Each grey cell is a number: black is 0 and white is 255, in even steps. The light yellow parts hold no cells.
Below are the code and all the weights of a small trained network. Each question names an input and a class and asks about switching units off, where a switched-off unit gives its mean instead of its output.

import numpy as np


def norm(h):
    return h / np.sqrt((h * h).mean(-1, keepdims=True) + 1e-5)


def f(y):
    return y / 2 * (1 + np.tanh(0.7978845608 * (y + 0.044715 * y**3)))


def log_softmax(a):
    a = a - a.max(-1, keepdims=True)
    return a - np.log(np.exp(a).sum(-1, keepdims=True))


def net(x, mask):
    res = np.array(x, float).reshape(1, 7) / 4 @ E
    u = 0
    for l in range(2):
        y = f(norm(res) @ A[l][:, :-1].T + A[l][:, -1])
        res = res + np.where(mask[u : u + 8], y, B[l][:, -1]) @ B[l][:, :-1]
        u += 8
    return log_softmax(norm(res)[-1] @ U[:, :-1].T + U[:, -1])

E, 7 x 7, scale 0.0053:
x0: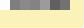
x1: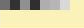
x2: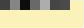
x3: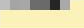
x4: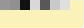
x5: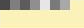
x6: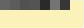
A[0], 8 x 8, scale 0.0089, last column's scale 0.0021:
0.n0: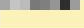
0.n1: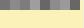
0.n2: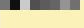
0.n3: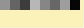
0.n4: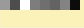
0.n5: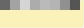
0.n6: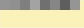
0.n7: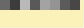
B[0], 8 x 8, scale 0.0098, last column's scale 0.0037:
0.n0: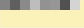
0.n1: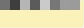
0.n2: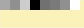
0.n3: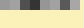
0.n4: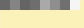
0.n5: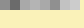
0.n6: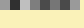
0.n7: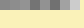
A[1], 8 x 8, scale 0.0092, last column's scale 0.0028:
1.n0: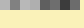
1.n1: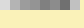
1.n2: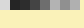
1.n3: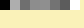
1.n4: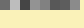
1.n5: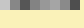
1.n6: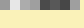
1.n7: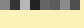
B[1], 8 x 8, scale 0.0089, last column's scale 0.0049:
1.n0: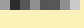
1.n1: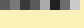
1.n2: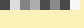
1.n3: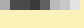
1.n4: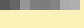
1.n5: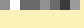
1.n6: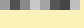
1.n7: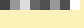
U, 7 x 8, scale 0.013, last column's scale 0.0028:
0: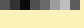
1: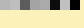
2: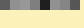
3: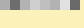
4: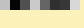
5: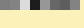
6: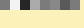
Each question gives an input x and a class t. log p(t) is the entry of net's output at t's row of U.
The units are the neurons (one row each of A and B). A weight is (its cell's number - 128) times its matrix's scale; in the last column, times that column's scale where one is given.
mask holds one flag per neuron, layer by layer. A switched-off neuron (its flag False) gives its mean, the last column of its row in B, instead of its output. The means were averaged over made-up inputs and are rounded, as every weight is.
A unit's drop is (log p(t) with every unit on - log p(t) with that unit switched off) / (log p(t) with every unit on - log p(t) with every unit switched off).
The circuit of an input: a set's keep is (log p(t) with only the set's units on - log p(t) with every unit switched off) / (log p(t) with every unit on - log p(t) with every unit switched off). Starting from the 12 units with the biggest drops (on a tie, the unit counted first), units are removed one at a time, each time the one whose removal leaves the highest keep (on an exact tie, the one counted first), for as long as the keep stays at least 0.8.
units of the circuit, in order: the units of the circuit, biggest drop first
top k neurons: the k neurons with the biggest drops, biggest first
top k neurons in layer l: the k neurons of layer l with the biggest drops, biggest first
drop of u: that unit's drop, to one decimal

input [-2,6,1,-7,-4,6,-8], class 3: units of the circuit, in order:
0.n5
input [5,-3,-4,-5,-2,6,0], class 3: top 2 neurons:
0.n5, 1.n6
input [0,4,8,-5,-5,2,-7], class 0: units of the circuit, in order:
1.n3, 0.n2
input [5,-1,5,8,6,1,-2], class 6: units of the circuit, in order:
0.n3, 1.n2
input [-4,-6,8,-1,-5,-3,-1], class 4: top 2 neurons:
1.n6, 0.n4
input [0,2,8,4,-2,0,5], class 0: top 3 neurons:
0.n2, 1.n3, 0.n6
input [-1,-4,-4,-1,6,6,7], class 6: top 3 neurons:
0.n3, 1.n2, 1.n7
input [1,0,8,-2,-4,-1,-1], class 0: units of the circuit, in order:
0.n2, 1.n3
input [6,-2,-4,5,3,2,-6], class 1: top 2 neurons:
1.n1, 1.n5
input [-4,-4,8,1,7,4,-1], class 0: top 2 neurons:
1.n3, 1.n4
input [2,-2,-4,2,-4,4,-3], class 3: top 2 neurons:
0.n5, 0.n4
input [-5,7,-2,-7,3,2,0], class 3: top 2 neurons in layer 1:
1.n1, 1.n0
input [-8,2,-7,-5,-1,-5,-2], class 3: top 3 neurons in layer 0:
0.n5, 0.n3, 0.n6
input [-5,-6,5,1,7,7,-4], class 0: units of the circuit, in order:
1.n3
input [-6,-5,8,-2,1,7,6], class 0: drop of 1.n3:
0.1
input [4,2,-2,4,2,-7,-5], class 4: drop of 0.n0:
0.2
